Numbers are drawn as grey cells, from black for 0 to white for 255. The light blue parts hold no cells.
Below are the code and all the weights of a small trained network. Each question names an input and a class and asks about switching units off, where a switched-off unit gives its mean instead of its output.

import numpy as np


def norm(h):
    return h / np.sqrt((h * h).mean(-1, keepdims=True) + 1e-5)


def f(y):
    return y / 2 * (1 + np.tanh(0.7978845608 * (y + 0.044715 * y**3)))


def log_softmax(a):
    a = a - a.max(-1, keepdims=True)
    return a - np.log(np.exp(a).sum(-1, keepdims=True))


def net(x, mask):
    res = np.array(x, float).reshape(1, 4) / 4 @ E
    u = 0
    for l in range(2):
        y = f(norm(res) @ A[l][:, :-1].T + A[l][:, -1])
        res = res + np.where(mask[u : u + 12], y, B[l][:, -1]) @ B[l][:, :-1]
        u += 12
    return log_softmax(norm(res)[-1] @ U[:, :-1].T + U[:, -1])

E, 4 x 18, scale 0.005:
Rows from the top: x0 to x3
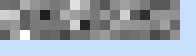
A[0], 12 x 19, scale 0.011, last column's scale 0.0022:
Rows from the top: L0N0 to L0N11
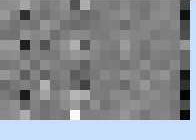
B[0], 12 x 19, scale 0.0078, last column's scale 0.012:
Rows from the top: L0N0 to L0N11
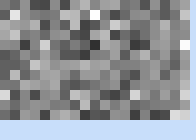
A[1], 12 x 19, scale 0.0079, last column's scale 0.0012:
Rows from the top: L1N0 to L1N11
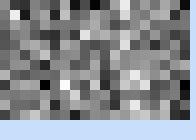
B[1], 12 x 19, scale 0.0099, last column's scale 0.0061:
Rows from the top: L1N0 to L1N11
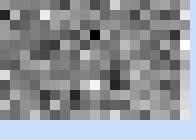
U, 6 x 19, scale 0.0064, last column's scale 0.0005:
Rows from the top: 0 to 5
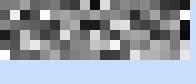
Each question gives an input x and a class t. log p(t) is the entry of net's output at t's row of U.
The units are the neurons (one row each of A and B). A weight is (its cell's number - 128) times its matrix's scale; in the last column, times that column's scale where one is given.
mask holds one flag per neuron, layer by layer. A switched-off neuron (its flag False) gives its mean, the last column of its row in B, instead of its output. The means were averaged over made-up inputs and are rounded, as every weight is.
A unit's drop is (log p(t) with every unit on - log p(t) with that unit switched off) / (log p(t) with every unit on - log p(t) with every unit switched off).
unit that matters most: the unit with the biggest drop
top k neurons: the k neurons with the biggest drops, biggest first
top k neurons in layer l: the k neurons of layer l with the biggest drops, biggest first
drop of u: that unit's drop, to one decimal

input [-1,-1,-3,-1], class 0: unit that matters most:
L0N11
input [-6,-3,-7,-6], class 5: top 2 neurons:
(L0N4, L0N11)
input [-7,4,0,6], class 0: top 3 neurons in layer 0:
(L0N4, L0N0, L0N1)
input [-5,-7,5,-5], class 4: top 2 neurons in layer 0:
(L0N8, L0N2)
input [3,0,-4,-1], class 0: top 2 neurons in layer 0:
(L0N0, L0N9)
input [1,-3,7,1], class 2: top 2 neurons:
(L0N1, L0N11)
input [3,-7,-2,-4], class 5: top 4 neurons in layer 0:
(L0N9, L0N4, L0N5, L0N11)
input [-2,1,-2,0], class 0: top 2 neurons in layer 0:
(L0N0, L0N4)
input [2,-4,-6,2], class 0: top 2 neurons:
(L0N0, L0N11)
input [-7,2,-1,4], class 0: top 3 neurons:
(L0N4, L0N11, L0N0)
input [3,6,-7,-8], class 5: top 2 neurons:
(L0N9, L1N10)
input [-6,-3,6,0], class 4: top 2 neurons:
(L0N8, L1N11)
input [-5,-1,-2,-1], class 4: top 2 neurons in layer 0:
(L0N4, L0N11)
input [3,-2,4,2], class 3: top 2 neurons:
(L0N4, L1N8)
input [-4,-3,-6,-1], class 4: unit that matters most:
L0N2
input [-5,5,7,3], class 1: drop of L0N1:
0.1
